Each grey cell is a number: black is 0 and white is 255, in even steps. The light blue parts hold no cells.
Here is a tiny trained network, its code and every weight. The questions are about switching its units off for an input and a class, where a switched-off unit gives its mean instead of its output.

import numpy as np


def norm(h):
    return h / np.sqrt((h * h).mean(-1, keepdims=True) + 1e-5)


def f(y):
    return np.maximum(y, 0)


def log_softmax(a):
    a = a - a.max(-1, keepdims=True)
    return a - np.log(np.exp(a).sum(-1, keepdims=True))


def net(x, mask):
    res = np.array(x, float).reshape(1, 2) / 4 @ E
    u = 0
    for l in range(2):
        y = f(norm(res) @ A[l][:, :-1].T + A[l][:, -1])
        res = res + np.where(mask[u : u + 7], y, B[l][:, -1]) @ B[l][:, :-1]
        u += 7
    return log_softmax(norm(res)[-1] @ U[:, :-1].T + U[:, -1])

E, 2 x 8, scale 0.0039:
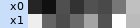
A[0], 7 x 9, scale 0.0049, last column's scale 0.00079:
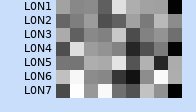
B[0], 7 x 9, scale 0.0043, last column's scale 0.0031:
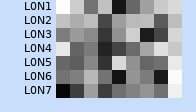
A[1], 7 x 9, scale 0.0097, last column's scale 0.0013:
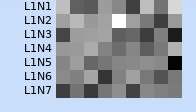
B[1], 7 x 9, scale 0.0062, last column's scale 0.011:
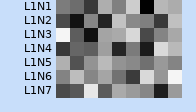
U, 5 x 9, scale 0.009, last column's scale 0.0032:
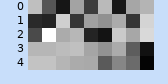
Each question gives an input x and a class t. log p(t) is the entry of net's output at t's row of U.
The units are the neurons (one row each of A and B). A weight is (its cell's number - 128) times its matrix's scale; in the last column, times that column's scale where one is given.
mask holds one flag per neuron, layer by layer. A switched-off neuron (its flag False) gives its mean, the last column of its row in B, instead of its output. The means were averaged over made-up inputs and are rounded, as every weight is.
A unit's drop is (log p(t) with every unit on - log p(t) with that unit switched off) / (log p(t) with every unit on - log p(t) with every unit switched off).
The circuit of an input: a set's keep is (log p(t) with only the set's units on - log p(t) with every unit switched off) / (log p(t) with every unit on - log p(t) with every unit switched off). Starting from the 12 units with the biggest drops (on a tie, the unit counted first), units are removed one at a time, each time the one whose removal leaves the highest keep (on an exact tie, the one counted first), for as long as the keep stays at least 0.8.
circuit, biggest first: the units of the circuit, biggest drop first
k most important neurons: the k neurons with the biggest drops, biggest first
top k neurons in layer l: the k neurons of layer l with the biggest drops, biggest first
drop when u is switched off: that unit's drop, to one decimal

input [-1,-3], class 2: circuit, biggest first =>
(L1N6)
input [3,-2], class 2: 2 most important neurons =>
(L0N2 L1N2)
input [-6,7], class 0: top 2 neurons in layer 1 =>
(L1N1 L1N7)
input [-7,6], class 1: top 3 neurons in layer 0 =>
(L0N5 L0N4 L0N3)
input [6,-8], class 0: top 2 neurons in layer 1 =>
(L1N3 L1N2)
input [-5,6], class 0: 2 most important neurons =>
(L0N1 L1N1)
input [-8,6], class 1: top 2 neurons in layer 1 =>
(L1N2 L1N3)
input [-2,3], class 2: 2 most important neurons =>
(L0N6 L0N3)
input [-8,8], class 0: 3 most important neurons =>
(L1N1 L0N1 L1N7)
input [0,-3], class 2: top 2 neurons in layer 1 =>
(L1N1 L1N6)
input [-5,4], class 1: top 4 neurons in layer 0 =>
(L0N5 L0N4 L0N3 L0N7)
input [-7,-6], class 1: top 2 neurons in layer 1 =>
(L1N2 L1N1)
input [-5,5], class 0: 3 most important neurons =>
(L0N1 L1N1 L1N7)
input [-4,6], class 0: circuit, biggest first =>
(L1N1)
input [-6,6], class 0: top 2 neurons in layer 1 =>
(L1N1 L1N7)
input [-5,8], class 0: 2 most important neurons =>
(L1N1 L0N1)
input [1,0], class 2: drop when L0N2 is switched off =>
0.1
